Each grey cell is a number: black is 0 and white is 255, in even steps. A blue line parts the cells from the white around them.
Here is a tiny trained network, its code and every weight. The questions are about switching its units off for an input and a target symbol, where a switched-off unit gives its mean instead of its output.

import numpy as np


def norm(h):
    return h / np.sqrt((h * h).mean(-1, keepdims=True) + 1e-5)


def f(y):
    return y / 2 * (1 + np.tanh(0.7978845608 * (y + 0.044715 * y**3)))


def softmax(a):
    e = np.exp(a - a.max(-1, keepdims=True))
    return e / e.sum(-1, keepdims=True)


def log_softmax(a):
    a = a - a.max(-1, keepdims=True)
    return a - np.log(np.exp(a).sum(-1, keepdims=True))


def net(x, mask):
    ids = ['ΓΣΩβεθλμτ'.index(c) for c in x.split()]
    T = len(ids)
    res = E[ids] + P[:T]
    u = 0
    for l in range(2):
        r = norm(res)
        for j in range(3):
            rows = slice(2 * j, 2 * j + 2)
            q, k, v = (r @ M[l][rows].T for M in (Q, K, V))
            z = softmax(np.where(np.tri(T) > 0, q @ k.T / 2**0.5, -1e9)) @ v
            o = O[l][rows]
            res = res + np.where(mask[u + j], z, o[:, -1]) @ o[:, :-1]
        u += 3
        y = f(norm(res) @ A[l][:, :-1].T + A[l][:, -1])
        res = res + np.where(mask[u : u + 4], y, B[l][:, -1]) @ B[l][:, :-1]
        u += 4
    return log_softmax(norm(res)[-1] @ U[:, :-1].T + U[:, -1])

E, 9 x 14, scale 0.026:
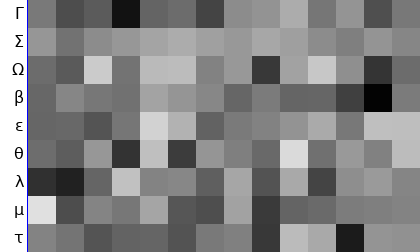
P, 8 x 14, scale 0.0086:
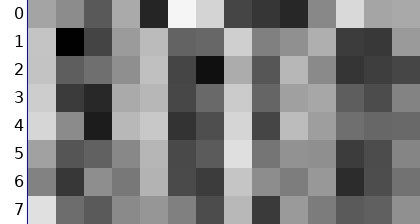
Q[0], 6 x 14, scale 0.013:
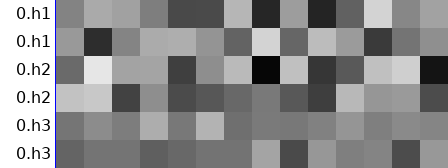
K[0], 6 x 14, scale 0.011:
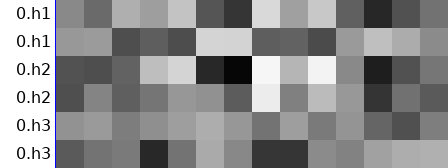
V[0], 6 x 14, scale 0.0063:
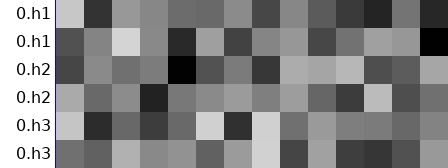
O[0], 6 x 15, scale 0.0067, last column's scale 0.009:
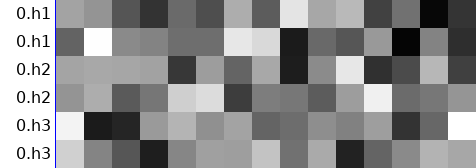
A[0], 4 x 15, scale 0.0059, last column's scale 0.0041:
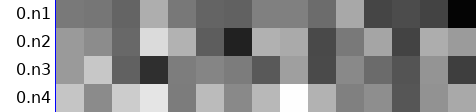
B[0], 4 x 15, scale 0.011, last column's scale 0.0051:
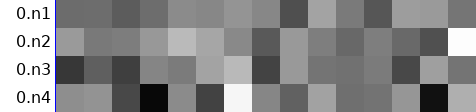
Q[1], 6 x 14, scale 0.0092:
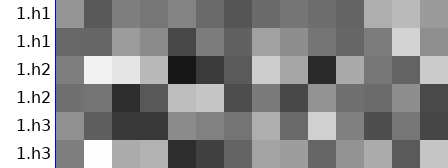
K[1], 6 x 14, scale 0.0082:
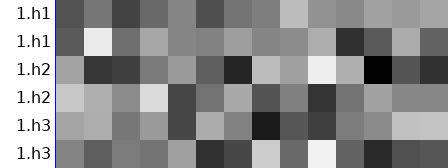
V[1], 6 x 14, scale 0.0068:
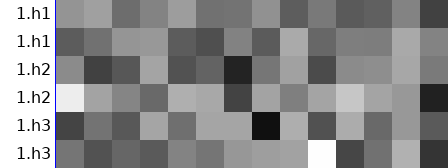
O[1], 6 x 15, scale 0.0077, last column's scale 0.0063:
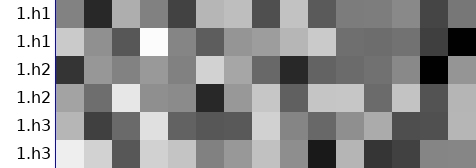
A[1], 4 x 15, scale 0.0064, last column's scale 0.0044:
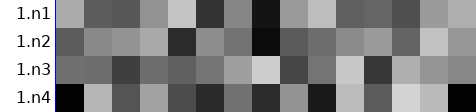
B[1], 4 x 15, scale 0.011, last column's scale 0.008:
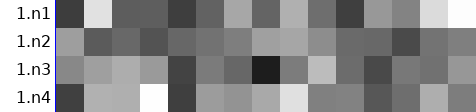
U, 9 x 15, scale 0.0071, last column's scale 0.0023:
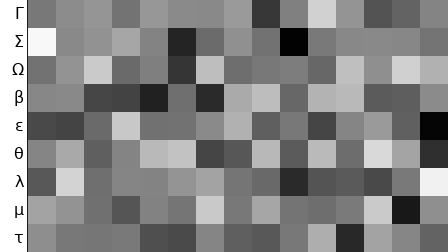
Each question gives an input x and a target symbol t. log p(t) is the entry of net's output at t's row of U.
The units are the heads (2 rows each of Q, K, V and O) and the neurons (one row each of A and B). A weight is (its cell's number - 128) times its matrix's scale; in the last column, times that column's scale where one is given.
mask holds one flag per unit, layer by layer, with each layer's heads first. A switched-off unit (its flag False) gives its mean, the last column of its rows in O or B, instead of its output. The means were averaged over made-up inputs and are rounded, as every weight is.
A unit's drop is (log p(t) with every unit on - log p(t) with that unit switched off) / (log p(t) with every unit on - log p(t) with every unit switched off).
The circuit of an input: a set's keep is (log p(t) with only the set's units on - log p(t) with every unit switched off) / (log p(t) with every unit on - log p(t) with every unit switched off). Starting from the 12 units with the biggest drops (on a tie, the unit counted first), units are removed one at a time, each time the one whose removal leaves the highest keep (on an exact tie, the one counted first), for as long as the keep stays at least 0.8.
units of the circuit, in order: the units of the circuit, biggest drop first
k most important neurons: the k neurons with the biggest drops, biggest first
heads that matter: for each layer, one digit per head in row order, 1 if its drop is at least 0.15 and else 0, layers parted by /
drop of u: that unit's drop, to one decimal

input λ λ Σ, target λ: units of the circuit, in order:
(1.h2 0.h1)
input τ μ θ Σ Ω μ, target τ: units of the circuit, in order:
(0.h2 1.n3)
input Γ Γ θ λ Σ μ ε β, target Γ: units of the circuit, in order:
(0.h2 1.h2)
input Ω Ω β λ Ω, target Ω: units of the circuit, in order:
(1.h2 1.h3 0.h1)
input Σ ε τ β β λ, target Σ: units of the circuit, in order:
(1.h3 0.n4)
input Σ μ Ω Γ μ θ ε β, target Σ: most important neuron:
(0.n4)
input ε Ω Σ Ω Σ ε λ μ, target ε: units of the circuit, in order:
(1.h2 0.h3 1.h3 0.h1)
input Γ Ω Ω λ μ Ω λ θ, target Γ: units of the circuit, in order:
(0.h2 1.h2)
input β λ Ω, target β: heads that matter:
101 / 011
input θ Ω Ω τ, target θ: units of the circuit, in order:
(0.h1 0.h2)
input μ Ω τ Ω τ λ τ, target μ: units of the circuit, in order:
(0.h2 0.h1)
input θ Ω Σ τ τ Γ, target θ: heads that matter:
100 / 001
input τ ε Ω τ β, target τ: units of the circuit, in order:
(0.h2 0.h1)
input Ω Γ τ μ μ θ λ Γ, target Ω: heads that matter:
100 / 011
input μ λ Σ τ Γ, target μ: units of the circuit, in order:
(1.h2 0.h1)
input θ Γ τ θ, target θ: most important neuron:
(0.n4)
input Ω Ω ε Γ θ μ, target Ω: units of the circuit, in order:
(1.h3 0.h1 1.h2)
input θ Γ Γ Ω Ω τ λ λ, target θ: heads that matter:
000 / 001
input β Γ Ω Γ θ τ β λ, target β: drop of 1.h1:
0.0
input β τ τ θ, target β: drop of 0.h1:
0.3
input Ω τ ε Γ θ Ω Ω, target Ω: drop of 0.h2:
0.1
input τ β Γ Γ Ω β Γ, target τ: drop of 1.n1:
0.0
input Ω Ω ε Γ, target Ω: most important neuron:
(1.n1)
